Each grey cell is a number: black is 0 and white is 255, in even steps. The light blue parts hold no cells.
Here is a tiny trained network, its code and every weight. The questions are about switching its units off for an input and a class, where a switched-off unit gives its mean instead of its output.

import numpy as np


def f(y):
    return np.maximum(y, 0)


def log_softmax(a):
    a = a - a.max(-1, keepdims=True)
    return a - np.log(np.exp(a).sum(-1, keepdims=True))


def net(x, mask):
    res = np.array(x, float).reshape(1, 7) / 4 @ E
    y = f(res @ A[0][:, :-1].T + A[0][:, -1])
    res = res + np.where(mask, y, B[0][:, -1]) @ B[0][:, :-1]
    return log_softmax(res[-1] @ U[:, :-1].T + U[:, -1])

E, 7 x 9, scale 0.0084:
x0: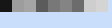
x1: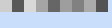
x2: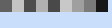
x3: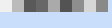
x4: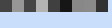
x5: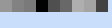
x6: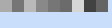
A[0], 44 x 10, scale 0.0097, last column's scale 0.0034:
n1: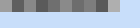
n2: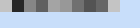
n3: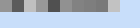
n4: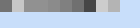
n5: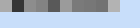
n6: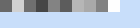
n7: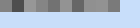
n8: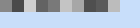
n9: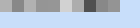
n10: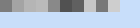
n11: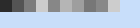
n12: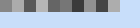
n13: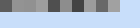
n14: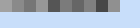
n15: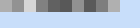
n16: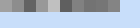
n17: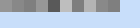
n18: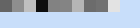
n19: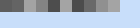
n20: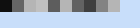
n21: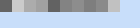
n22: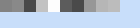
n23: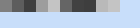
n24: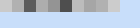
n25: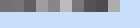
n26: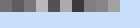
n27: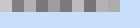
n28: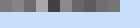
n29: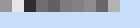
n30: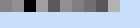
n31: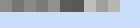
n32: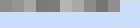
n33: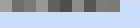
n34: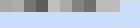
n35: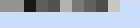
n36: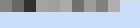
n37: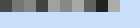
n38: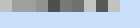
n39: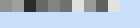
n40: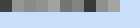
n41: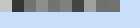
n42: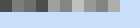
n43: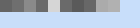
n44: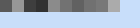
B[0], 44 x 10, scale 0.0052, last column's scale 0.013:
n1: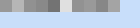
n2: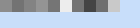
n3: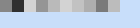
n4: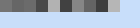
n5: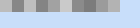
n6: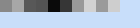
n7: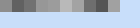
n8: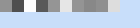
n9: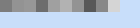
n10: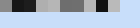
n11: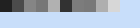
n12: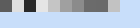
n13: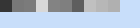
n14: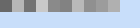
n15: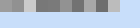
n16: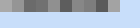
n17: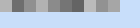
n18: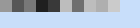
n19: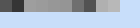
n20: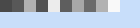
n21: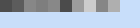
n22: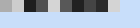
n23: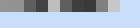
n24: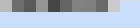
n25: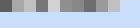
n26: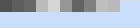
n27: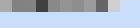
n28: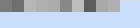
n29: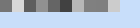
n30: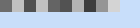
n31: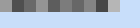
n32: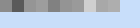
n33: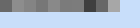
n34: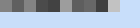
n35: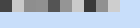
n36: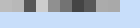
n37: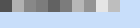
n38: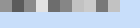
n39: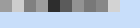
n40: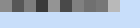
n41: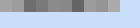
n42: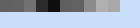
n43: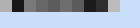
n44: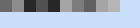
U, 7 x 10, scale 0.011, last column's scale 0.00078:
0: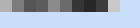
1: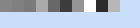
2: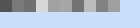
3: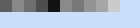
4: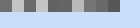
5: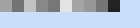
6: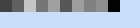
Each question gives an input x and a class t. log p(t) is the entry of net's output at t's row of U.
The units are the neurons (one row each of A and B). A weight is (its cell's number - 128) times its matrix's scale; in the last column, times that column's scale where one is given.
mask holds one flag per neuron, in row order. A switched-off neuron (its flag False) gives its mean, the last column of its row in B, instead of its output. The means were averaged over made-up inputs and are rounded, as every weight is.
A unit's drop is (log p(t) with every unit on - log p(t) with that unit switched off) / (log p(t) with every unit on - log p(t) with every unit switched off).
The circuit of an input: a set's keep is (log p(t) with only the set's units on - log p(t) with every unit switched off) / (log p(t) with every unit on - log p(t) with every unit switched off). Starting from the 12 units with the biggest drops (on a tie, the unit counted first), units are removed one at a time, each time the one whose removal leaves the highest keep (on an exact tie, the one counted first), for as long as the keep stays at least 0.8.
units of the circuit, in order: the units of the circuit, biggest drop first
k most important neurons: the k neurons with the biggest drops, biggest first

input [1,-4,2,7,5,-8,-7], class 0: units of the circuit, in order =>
n22
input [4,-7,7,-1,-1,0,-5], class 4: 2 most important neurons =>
n30; n18
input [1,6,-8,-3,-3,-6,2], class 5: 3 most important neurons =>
n3; n8; n5
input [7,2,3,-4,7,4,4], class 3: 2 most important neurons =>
n6; n18
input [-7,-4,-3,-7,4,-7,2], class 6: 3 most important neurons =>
n20; n11; n28
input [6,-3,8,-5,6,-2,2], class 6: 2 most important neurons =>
n20; n11
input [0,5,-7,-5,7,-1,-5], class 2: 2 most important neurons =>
n10; n13
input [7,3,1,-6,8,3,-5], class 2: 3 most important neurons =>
n13; n12; n10
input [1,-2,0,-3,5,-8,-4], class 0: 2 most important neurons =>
n22; n23
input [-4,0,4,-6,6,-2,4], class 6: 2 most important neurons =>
n20; n11
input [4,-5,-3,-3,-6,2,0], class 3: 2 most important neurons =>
n18; n42
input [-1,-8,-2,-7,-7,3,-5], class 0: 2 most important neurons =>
n43; n23
